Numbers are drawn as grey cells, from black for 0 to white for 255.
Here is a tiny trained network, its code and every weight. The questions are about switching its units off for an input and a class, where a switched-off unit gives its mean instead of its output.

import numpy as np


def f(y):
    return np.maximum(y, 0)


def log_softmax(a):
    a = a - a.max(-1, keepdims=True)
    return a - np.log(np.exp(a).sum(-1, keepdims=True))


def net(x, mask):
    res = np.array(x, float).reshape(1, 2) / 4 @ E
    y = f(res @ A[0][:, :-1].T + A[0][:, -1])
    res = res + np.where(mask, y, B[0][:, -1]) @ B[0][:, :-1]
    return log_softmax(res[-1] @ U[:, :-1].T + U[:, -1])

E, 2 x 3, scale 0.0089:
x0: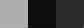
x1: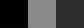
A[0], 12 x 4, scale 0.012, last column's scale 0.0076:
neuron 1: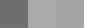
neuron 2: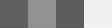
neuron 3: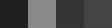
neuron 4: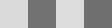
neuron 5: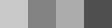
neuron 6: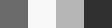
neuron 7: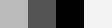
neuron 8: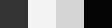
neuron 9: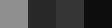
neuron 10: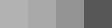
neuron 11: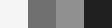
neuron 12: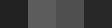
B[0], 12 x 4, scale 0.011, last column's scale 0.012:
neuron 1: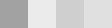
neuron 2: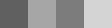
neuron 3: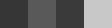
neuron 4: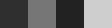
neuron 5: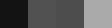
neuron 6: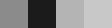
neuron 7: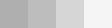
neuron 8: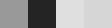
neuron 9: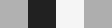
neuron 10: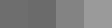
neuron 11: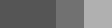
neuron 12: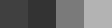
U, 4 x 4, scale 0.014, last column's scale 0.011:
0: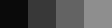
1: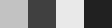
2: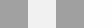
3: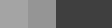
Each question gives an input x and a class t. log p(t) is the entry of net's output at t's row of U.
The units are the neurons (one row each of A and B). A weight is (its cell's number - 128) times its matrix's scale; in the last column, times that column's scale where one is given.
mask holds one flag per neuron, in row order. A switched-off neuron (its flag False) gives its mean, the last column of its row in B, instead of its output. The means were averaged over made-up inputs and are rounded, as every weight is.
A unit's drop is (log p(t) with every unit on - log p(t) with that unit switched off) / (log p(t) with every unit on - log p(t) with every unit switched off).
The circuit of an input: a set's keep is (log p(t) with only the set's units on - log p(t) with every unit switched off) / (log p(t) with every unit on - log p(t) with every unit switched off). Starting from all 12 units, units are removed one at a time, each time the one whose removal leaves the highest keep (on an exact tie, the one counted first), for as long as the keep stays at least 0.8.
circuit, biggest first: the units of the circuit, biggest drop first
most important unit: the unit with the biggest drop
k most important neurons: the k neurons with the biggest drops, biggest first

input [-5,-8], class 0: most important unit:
neuron 4
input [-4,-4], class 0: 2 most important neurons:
(neuron 4; neuron 7)
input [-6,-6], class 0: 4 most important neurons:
(neuron 4; neuron 5; neuron 7; neuron 9)
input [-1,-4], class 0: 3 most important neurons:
(neuron 7; neuron 4; neuron 5)
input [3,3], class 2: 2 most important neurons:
(neuron 7; neuron 8)
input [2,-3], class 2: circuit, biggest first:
(neuron 8; neuron 6)
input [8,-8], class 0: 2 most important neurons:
(neuron 4; neuron 5)
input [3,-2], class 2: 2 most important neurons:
(neuron 8; neuron 6)
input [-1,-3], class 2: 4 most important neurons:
(neuron 3; neuron 12; neuron 6; neuron 8)
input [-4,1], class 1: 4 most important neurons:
(neuron 8; neuron 6; neuron 4; neuron 7)
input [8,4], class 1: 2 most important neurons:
(neuron 7; neuron 9)
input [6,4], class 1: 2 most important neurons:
(neuron 7; neuron 9)
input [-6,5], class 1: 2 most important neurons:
(neuron 8; neuron 4)
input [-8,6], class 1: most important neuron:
(neuron 8)
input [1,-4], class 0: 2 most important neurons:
(neuron 4; neuron 5)
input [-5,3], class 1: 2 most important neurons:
(neuron 8; neuron 6)
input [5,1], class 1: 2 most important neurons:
(neuron 9; neuron 1)
